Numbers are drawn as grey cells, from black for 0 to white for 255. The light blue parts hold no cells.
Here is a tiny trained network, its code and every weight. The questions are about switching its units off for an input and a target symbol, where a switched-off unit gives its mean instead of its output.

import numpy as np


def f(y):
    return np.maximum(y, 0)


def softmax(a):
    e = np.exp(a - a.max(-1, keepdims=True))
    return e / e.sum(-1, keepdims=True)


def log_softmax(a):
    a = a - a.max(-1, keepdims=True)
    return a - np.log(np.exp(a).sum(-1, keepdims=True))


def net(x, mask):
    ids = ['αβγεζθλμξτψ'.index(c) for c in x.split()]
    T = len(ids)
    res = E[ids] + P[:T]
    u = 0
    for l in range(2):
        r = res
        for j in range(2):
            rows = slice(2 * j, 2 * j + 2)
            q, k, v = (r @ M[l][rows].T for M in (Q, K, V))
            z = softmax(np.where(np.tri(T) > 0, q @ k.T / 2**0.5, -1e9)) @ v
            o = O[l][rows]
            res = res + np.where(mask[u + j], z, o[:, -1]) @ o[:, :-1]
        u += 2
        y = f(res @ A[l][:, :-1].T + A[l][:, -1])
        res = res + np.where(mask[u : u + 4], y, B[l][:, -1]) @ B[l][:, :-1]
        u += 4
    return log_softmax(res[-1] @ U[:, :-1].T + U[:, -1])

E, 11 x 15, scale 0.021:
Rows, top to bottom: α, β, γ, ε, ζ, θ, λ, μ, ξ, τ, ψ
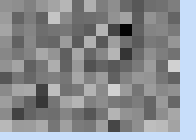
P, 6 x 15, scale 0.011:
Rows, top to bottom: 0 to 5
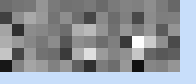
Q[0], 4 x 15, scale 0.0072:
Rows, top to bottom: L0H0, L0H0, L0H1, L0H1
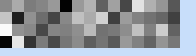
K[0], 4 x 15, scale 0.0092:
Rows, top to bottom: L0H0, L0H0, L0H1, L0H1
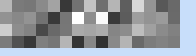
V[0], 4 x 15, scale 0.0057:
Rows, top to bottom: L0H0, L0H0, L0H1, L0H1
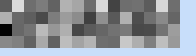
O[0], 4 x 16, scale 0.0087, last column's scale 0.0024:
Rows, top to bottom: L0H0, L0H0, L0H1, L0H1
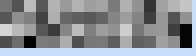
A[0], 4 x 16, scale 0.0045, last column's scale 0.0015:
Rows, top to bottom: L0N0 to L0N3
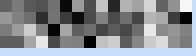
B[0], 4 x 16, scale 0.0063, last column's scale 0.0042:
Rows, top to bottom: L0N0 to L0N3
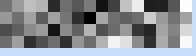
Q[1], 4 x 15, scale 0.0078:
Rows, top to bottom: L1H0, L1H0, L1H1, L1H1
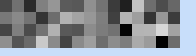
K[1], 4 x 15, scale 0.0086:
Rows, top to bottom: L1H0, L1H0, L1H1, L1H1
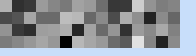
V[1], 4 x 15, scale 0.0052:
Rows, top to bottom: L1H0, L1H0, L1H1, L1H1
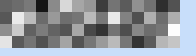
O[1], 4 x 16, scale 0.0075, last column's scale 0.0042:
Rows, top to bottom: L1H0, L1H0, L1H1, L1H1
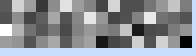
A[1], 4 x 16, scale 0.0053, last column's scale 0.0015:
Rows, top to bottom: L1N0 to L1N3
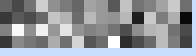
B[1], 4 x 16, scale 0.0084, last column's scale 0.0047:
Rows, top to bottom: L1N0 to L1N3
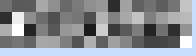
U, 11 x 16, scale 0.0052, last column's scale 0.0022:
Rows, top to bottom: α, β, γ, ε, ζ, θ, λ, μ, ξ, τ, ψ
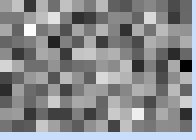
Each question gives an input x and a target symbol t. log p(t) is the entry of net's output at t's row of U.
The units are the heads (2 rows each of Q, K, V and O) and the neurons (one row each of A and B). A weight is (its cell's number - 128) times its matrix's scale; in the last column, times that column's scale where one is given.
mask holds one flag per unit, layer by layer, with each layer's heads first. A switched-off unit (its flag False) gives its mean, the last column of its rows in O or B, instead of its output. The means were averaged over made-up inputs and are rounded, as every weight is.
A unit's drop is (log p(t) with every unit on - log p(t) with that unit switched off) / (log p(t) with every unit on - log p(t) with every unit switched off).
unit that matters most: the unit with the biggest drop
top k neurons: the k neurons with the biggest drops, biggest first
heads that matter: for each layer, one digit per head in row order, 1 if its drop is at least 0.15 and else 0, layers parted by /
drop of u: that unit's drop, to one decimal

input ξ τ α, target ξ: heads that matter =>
11 / 11
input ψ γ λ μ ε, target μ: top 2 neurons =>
(L1N1, L0N0)
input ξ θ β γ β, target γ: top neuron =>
(L0N3)
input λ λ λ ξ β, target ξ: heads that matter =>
01 / 10
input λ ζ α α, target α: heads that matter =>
00 / 00
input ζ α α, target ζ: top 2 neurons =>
(L0N3, L0N0)
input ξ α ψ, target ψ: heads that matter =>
01 / 00
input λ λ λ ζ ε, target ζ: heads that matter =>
11 / 10
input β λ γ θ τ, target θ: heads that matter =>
01 / 01
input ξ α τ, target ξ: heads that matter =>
10 / 11
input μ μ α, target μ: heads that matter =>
00 / 10
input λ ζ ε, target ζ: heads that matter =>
01 / 10
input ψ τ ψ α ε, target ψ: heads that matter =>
01 / 00
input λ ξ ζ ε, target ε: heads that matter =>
10 / 00
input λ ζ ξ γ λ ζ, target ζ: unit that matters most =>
L1H0
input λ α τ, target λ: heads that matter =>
00 / 01
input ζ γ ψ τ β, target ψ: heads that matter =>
01 / 10
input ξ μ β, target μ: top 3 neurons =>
(L0N0, L1N1, L0N2)
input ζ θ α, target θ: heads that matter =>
00 / 01
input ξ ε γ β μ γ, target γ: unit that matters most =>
L0H1
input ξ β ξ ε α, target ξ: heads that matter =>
10 / 10
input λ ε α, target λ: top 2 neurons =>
(L1N1, L0N0)
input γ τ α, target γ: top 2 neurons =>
(L1N3, L0N2)
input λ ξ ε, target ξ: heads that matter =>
10 / 11
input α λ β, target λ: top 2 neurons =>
(L0N0, L1N1)
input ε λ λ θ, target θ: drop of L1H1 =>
1.2
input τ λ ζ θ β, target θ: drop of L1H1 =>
1.3
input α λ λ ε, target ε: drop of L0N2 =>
0.4
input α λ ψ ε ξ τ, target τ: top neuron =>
(L0N3)
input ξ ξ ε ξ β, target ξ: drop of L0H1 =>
0.1
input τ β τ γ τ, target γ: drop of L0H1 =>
0.4
